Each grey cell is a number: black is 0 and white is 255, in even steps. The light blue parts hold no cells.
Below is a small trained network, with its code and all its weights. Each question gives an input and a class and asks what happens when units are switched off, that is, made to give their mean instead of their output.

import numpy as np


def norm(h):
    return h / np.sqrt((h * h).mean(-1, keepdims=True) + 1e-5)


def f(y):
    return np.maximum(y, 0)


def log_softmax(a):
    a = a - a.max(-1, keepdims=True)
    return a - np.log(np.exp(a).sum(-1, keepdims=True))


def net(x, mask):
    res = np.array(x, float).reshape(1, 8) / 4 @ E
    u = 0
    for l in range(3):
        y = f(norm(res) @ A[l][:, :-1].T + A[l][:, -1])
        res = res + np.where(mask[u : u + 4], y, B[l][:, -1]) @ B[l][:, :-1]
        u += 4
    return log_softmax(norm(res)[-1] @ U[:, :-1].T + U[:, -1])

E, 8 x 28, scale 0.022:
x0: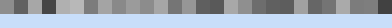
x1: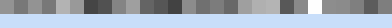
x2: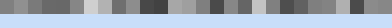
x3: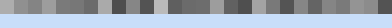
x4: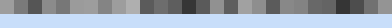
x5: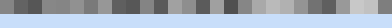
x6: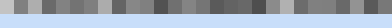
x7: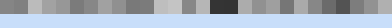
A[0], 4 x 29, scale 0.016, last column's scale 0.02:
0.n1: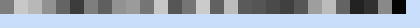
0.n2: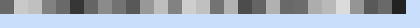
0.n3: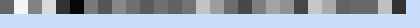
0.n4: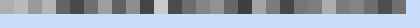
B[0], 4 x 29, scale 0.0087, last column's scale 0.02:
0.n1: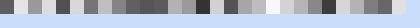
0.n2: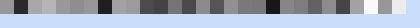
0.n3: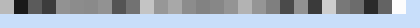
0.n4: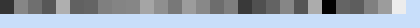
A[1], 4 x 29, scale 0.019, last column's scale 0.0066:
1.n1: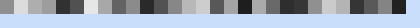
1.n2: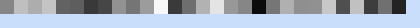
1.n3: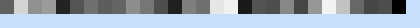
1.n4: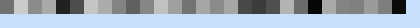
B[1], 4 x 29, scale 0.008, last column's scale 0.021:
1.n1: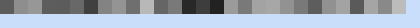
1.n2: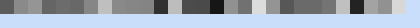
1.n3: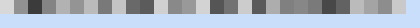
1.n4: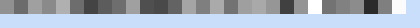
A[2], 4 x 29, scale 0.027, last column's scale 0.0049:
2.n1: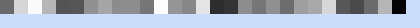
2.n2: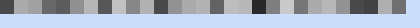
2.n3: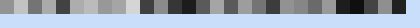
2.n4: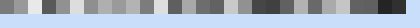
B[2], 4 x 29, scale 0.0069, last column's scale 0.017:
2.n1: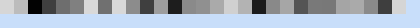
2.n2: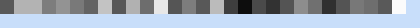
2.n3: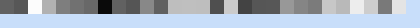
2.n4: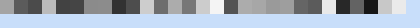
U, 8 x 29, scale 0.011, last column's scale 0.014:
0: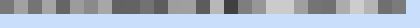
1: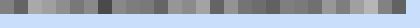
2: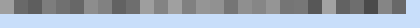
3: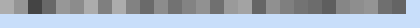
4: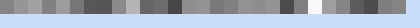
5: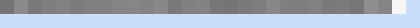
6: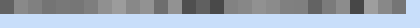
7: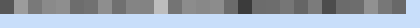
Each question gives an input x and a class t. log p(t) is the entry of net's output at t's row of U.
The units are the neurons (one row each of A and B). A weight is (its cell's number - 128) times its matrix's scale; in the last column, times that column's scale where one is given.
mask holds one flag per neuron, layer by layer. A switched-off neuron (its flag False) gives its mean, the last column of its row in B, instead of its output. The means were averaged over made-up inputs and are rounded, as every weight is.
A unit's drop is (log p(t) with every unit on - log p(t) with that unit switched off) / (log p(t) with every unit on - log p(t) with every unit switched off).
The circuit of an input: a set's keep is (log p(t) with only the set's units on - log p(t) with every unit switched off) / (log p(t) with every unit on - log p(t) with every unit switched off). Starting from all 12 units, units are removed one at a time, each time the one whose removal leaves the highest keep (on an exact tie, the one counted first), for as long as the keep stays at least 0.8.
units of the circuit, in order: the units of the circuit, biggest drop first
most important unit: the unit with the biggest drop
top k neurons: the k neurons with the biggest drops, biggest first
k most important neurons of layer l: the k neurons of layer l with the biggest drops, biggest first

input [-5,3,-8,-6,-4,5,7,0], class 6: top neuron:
(1.n2)
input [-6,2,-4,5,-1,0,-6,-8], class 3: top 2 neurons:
(1.n3, 2.n4)
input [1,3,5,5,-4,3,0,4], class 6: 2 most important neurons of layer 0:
(0.n1, 0.n3)
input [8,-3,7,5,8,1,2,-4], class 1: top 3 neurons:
(2.n3, 0.n3, 1.n2)
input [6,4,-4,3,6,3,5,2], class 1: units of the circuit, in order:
(2.n3, 0.n1, 1.n4)
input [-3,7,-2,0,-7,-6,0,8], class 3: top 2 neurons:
(2.n1, 1.n4)
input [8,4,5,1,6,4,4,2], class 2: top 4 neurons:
(2.n4, 0.n2, 0.n1, 1.n4)
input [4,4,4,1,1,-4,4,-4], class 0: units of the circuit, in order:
(0.n1, 1.n4)
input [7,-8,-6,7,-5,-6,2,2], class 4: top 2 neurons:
(1.n4, 0.n3)
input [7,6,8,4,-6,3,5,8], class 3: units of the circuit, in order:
(2.n1, 1.n4)
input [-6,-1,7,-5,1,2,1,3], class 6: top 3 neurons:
(1.n1, 2.n4, 1.n4)
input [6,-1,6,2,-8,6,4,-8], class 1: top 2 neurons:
(0.n1, 0.n2)
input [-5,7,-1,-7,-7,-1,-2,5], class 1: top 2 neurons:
(0.n2, 1.n4)
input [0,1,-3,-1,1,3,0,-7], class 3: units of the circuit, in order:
(1.n3)
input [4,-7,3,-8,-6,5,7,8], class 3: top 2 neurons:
(2.n1, 0.n1)
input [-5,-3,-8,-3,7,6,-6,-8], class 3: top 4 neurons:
(1.n3, 0.n1, 0.n2, 2.n4)
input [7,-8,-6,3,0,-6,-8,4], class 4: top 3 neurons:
(1.n4, 0.n3, 1.n2)
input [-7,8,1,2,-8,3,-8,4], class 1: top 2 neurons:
(0.n2, 1.n4)
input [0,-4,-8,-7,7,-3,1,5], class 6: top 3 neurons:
(1.n2, 0.n2, 0.n4)
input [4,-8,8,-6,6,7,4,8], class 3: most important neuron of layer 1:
(1.n2)
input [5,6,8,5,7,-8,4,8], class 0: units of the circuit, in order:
(0.n1, 1.n4)
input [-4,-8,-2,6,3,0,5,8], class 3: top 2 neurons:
(2.n1, 0.n4)
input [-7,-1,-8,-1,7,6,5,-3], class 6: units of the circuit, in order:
(1.n2, 0.n1)
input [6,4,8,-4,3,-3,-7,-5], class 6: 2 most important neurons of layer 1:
(1.n1, 1.n4)
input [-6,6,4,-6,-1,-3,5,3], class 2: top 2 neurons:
(0.n3, 1.n4)
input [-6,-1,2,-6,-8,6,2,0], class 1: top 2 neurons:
(0.n2, 0.n1)
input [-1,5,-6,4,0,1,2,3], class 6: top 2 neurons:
(1.n2, 1.n4)
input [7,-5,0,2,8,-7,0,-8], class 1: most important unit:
2.n3
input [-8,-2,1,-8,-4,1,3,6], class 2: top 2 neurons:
(0.n3, 0.n4)
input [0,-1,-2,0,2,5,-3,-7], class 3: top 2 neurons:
(1.n3, 0.n1)
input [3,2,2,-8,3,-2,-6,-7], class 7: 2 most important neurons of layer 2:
(2.n2, 2.n1)
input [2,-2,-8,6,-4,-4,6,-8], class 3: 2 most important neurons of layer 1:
(1.n3, 1.n1)
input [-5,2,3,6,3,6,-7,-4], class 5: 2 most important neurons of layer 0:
(0.n1, 0.n4)
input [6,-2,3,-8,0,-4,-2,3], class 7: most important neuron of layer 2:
(2.n2)
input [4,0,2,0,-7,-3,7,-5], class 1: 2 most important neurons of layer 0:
(0.n2, 0.n3)
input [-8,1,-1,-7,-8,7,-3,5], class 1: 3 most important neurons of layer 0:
(0.n1, 0.n2, 0.n3)
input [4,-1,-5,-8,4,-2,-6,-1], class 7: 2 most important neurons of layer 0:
(0.n3, 0.n2)
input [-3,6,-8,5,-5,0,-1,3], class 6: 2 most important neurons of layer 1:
(1.n2, 1.n4)
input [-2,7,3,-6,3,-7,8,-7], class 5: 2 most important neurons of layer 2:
(2.n2, 2.n1)
